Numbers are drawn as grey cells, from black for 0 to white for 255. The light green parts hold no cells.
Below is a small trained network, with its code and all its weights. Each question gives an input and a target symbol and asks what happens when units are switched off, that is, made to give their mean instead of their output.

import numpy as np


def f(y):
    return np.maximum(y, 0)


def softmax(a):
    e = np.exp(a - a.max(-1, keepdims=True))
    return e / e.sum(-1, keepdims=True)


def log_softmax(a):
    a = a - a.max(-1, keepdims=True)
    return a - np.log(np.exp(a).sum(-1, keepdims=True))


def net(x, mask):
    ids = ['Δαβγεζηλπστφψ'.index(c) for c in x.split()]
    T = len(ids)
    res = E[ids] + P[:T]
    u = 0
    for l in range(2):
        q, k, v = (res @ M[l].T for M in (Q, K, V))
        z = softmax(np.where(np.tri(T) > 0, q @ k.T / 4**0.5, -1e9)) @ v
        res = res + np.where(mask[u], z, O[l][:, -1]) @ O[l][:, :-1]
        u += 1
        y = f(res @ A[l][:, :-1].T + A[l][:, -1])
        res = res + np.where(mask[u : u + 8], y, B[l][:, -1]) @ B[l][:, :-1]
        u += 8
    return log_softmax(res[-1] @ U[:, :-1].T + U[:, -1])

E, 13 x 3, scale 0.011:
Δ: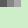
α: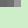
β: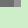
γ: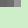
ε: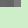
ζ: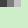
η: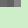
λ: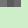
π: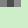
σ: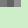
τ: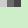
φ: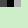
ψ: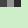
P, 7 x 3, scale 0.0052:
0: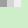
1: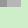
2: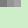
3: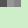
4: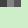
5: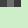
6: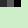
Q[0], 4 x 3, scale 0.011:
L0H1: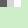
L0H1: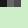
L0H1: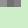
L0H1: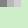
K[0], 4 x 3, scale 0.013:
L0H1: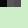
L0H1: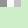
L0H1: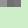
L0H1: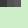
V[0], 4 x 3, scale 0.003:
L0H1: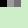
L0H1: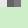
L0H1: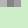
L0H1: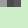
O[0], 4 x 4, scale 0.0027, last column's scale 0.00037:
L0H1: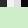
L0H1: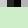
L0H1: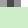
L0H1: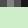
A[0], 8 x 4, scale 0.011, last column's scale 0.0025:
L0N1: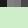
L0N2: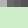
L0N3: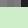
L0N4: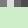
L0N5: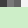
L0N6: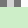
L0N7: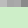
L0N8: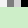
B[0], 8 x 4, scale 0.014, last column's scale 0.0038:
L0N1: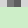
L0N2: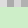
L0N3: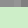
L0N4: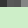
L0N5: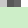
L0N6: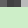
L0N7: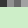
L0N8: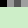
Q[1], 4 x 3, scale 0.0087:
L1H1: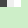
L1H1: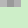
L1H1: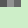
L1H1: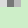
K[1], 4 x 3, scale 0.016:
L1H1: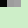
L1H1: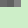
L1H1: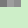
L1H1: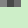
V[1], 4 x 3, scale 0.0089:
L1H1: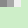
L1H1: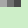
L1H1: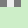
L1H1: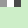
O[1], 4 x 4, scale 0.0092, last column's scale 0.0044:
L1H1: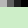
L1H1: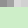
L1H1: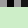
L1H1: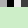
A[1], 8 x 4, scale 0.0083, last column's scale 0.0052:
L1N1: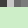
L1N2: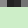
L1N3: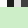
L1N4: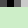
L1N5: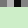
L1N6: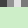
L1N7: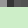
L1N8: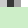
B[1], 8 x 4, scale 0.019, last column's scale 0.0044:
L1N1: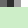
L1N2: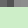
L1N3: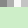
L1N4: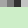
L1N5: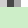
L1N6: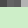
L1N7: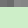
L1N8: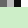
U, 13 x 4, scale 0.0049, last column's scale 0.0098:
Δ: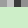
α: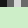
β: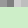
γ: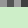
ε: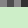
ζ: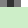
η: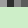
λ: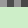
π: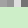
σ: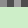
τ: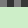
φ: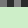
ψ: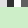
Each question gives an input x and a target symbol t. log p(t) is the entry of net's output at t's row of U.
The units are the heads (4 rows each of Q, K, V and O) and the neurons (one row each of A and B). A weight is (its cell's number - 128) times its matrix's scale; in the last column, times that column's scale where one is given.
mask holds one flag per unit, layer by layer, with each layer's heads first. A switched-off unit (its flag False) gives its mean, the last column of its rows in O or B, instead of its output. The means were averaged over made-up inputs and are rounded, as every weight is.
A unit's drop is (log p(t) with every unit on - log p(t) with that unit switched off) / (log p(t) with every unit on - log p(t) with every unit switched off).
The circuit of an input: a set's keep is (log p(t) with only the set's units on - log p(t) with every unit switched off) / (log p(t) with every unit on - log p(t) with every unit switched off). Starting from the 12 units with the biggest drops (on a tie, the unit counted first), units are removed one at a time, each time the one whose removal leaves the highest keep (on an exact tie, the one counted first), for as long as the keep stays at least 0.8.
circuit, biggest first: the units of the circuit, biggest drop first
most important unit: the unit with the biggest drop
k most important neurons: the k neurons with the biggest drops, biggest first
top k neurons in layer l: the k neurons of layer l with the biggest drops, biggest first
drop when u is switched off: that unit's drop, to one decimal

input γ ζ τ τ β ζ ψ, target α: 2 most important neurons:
L0N1; L0N5
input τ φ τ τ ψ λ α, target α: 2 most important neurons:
L0N5; L0N1
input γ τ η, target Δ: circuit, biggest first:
L1H1; L1N8; L1N1; L1N5
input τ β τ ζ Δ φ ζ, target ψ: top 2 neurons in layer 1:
L1N5; L1N8
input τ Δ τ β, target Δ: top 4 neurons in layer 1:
L1N8; L1N1; L1N5; L1N4
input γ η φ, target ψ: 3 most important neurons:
L1N5; L1N8; L0N1
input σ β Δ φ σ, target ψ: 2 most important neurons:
L1N5; L1N8
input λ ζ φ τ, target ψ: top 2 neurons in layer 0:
L0N5; L0N1
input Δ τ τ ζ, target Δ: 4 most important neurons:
L1N8; L1N1; L1N5; L0N2
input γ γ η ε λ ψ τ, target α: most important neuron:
L0N1
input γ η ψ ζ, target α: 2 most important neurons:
L0N6; L0N5
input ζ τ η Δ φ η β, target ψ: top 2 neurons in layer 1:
L1N5; L1N8
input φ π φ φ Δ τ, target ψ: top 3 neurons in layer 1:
L1N5; L1N8; L1N1
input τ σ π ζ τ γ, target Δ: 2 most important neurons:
L1N8; L1N1
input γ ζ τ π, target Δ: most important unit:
L1H1
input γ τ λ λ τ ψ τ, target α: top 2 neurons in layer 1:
L1N6; L1N5
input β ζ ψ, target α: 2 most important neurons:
L0N5; L0N6
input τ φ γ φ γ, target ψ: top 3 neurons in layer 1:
L1N5; L1N8; L1N1
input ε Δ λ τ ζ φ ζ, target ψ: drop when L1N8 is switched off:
0.3
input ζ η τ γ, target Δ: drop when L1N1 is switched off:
0.4
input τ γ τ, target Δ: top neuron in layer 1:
L1N8
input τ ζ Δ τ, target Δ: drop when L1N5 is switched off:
0.3
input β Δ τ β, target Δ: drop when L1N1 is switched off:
0.4
